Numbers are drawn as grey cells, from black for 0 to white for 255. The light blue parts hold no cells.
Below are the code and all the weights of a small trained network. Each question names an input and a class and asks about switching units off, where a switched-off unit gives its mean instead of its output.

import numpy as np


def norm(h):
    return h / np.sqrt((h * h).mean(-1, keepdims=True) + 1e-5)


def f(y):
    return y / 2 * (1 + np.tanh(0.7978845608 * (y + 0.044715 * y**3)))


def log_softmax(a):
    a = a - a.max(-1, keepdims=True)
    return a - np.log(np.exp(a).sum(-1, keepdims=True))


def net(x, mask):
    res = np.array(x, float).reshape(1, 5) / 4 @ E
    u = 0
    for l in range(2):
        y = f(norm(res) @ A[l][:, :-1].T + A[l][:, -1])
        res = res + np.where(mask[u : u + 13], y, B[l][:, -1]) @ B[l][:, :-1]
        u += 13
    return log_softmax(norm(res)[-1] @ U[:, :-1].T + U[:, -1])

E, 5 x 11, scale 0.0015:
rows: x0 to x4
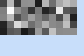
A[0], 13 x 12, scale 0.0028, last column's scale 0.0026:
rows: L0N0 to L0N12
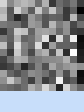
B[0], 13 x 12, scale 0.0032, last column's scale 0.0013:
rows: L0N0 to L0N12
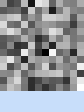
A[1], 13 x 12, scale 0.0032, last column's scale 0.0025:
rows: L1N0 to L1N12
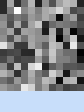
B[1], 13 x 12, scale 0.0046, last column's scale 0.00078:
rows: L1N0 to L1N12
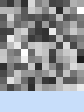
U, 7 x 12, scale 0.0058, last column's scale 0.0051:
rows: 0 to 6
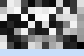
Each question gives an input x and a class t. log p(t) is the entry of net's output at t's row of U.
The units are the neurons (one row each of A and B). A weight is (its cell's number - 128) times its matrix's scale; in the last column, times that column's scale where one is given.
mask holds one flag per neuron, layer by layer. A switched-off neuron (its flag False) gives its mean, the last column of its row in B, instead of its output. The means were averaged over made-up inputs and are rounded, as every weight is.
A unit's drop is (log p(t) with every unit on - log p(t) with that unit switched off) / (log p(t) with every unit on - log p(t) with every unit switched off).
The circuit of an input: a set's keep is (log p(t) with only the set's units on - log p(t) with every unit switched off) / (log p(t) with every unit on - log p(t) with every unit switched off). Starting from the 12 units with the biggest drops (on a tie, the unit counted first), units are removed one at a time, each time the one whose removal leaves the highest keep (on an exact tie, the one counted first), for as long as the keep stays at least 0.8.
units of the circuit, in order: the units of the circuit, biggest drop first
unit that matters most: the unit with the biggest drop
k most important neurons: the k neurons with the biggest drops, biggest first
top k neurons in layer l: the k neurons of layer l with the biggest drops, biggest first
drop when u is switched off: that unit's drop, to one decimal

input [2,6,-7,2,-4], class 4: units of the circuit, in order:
L0N7, L0N5
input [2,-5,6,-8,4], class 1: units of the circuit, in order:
L1N6
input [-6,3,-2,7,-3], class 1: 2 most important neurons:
L0N4, L1N1
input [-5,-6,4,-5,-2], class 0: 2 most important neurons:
L1N5, L1N2
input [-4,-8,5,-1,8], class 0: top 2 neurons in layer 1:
L1N5, L1N2
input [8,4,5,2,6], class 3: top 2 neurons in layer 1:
L1N0, L1N12
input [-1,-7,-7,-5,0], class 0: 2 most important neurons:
L1N5, L1N11
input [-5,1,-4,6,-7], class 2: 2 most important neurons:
L1N12, L0N0
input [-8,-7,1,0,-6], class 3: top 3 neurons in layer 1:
L1N9, L1N3, L1N12
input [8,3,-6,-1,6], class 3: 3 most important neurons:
L1N0, L0N0, L1N12
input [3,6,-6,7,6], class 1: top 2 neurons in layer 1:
L1N1, L1N4
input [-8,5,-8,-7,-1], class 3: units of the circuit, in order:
L1N9, L0N1
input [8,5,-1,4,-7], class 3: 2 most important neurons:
L1N0, L0N9
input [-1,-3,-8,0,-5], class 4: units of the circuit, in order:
L0N7
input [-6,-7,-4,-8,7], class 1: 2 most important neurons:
L1N6, L0N2
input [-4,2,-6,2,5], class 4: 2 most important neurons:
L0N7, L0N0
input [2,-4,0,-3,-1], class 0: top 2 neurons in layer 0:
L0N4, L0N8
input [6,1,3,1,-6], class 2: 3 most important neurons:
L1N12, L0N0, L0N6
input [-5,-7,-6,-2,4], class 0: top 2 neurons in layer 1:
L1N5, L1N11
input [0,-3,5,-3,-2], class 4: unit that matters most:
L1N4
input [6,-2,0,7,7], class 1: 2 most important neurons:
L1N1, L0N4
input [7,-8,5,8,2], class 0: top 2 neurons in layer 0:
L0N2, L0N6
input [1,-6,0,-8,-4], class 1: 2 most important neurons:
L1N6, L0N2
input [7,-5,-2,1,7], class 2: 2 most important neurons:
L1N7, L0N6
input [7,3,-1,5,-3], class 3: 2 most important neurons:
L1N0, L0N2
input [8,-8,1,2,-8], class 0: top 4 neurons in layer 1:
L1N11, L1N2, L1N5, L1N9
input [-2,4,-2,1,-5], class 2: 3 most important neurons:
L0N0, L0N12, L1N12
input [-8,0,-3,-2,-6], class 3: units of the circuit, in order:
L1N9
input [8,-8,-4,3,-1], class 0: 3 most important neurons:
L1N11, L0N6, L1N5
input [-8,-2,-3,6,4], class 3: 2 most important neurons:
L1N9, L0N2
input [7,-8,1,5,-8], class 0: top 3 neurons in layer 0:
L0N9, L0N6, L0N3
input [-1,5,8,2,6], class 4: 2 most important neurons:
L1N4, L0N0
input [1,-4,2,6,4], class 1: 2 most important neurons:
L0N4, L1N1
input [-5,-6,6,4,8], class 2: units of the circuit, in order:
L1N7
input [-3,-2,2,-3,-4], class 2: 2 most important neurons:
L0N0, L1N12
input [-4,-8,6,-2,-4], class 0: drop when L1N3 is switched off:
0.0
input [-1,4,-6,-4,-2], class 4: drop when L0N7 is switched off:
0.6
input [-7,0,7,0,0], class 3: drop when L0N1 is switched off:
0.2
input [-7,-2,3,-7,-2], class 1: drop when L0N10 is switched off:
0.1
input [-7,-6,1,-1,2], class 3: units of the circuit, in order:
L1N9
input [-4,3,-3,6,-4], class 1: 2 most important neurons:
L1N1, L0N4
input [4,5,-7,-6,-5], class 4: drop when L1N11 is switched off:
0.1
